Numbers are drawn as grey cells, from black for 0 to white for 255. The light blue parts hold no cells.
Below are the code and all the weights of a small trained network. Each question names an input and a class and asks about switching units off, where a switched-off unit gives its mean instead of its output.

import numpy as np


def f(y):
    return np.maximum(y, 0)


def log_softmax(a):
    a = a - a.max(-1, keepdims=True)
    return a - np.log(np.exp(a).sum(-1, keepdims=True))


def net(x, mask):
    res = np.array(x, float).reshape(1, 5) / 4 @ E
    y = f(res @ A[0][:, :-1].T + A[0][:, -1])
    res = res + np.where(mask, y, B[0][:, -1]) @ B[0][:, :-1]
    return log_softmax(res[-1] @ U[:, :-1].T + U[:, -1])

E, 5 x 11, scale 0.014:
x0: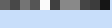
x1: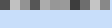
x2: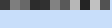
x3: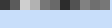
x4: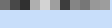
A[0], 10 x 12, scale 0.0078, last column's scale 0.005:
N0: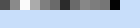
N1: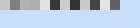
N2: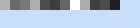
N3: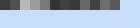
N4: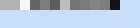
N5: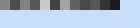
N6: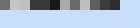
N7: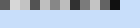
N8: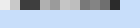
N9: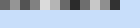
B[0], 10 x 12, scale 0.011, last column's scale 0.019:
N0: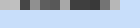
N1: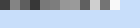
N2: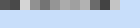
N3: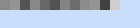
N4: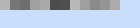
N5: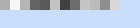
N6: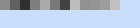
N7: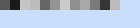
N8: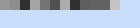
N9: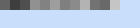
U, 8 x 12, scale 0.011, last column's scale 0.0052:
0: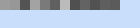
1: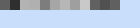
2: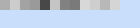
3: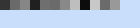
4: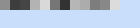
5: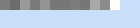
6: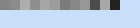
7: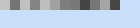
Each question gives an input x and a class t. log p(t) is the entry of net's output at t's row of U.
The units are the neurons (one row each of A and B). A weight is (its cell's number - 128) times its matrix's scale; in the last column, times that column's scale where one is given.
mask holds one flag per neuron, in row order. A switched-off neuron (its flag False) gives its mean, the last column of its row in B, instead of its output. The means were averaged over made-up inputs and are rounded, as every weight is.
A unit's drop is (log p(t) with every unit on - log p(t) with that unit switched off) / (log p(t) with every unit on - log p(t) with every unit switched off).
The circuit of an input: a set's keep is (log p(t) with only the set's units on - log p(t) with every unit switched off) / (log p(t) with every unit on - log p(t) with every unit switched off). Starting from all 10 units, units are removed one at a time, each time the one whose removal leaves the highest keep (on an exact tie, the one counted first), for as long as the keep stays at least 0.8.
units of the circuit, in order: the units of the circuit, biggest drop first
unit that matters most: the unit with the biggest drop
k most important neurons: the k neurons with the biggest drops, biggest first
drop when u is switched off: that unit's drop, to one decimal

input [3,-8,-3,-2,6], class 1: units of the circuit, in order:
(N2)
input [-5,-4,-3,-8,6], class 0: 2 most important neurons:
(N8 N5)
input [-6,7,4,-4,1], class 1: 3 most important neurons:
(N7 N5 N1)
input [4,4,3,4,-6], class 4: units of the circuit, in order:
(N6 N1)
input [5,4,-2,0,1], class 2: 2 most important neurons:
(N5 N2)
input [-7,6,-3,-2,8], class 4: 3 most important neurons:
(N5 N9 N2)
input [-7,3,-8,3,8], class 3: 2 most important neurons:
(N1 N5)
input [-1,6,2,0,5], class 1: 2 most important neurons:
(N6 N7)
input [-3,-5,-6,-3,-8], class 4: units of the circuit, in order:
(N4 N6)
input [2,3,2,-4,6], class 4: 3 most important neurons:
(N1 N0 N9)
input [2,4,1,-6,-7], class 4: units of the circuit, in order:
(N6 N4)
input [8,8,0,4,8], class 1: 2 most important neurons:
(N9 N7)
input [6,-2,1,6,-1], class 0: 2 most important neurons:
(N0 N3)
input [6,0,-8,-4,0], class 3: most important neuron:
(N1)
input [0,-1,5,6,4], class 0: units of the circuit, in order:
(N1 N0)
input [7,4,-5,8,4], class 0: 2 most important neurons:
(N0 N3)
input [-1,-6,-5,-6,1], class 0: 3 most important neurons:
(N8 N7 N9)
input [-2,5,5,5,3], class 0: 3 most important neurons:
(N1 N0 N2)
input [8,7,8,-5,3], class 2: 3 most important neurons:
(N5 N1 N2)
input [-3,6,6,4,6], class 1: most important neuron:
(N1)
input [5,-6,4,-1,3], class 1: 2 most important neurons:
(N2 N1)
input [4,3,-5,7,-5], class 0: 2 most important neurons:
(N0 N3)
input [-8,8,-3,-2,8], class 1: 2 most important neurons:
(N9 N5)
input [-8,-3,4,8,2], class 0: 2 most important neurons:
(N0 N5)
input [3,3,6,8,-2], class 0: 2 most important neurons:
(N0 N1)
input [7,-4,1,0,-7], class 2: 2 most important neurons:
(N5 N9)
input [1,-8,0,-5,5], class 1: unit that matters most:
N2
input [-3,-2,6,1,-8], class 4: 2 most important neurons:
(N6 N1)
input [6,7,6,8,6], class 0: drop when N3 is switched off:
0.1
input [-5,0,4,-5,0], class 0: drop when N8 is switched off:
0.5
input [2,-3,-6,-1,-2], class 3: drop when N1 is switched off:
0.8
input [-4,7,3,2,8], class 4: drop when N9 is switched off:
0.2
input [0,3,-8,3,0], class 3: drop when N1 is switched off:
0.9
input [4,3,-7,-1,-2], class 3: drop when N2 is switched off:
0.0
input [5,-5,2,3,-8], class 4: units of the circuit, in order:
(N6)
